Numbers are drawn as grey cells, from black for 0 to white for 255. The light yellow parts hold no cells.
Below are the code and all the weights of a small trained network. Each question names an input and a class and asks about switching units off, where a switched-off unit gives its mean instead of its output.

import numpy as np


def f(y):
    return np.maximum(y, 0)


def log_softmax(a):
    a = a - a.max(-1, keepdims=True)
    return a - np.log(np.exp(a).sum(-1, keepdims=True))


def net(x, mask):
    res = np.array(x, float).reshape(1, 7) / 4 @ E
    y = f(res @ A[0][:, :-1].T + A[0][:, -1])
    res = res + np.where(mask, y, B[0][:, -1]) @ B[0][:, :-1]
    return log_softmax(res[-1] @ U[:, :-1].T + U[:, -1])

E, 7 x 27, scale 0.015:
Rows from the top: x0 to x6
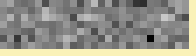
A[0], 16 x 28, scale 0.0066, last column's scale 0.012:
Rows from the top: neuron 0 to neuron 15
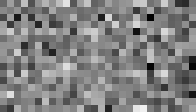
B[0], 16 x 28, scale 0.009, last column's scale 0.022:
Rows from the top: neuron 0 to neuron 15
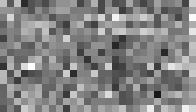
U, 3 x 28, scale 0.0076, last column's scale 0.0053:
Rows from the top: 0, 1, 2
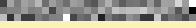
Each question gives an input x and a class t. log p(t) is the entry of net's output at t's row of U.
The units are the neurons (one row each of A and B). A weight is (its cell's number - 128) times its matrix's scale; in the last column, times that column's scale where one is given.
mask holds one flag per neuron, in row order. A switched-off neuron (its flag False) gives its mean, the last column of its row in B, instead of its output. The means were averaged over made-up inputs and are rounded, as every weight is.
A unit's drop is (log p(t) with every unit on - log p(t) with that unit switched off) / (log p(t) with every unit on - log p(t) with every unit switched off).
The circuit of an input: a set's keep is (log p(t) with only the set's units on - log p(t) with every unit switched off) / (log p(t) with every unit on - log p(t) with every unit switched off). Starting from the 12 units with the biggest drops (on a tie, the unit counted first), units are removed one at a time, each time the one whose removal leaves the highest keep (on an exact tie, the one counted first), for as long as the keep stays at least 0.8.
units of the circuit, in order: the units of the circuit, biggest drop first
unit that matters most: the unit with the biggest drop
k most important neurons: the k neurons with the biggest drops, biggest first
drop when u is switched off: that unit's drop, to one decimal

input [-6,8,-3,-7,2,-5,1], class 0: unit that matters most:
neuron 2
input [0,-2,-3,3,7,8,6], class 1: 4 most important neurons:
[neuron 2; neuron 13; neuron 3; neuron 6]
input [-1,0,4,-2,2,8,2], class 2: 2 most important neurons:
[neuron 10; neuron 0]
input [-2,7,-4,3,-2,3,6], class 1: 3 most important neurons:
[neuron 2; neuron 13; neuron 6]
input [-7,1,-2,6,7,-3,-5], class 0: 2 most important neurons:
[neuron 2; neuron 3]
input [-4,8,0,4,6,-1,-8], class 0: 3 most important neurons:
[neuron 2; neuron 4; neuron 3]
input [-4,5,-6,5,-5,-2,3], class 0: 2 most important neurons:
[neuron 2; neuron 4]
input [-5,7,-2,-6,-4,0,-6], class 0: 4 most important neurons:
[neuron 2; neuron 4; neuron 3; neuron 5]
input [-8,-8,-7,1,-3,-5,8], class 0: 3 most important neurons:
[neuron 3; neuron 2; neuron 4]
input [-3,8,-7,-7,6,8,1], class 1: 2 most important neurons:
[neuron 2; neuron 13]
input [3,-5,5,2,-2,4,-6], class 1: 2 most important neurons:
[neuron 4; neuron 2]
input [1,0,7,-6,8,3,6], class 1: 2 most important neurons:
[neuron 4; neuron 13]
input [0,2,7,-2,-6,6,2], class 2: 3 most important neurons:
[neuron 10; neuron 0; neuron 15]
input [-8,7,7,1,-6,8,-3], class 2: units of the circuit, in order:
[neuron 10]
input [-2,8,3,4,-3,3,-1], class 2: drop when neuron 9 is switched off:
0.0
